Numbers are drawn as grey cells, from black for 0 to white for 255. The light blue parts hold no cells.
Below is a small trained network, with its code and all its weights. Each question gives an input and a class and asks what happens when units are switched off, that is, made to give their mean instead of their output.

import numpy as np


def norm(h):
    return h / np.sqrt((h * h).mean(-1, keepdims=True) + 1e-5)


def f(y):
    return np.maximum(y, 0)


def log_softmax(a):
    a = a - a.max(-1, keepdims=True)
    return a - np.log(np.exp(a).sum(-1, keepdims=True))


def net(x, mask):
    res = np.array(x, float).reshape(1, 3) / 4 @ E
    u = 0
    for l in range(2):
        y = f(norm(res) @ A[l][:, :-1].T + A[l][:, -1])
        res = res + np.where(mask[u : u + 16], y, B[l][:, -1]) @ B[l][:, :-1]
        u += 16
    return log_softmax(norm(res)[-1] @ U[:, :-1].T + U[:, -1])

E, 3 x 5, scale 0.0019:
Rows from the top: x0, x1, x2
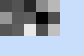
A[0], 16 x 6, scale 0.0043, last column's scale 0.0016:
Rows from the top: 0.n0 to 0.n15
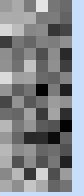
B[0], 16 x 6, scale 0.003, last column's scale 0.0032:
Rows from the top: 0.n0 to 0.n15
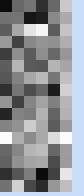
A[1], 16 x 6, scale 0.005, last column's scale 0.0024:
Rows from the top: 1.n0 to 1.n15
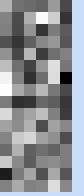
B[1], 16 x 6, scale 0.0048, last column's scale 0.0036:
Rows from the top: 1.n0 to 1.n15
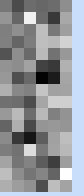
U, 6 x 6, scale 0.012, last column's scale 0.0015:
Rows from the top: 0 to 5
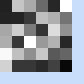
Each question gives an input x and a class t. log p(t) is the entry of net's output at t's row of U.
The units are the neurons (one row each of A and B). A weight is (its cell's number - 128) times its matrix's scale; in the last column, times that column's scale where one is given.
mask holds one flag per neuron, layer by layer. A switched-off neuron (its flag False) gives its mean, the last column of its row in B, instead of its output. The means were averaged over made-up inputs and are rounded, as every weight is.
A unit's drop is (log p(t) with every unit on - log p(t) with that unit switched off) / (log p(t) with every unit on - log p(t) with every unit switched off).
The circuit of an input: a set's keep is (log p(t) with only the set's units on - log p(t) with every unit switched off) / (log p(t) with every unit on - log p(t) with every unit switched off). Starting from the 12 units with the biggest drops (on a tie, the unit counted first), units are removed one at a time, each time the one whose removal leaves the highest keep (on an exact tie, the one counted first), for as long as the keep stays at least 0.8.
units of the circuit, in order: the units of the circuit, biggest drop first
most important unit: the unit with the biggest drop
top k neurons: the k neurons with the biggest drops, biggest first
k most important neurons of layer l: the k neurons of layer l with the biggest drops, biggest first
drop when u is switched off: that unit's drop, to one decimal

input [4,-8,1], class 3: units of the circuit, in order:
(1.n1)
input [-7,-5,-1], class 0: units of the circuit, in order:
(0.n11 0.n0)
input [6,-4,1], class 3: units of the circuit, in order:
(1.n1 0.n7)
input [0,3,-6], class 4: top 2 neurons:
(0.n11 0.n2)
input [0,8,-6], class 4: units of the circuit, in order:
(0.n11 1.n7)
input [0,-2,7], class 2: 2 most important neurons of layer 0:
(0.n5 0.n2)
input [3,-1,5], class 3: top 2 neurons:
(0.n14 1.n1)
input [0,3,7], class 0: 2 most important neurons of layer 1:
(1.n8 1.n11)
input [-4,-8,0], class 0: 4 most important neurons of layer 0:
(0.n0 0.n11 0.n14 0.n5)
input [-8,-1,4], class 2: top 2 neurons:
(1.n11 0.n14)
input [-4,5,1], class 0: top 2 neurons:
(0.n7 1.n14)
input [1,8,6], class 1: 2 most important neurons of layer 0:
(0.n2 0.n15)
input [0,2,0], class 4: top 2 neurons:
(0.n11 0.n14)
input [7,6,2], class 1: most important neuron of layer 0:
(0.n7)
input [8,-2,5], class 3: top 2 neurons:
(1.n1 0.n14)
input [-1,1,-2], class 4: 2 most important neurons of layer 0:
(0.n11 0.n2)
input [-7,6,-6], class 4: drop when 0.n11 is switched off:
0.2
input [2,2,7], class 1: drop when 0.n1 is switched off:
0.0
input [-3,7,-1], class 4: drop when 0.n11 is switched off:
0.8
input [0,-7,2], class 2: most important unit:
0.n15
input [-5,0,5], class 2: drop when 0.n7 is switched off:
0.1
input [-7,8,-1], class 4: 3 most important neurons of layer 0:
(0.n11 0.n14 0.n0)
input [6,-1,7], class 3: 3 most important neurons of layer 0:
(0.n14 0.n7 0.n0)
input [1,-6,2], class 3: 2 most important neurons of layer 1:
(1.n1 1.n8)
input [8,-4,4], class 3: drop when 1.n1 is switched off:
0.1
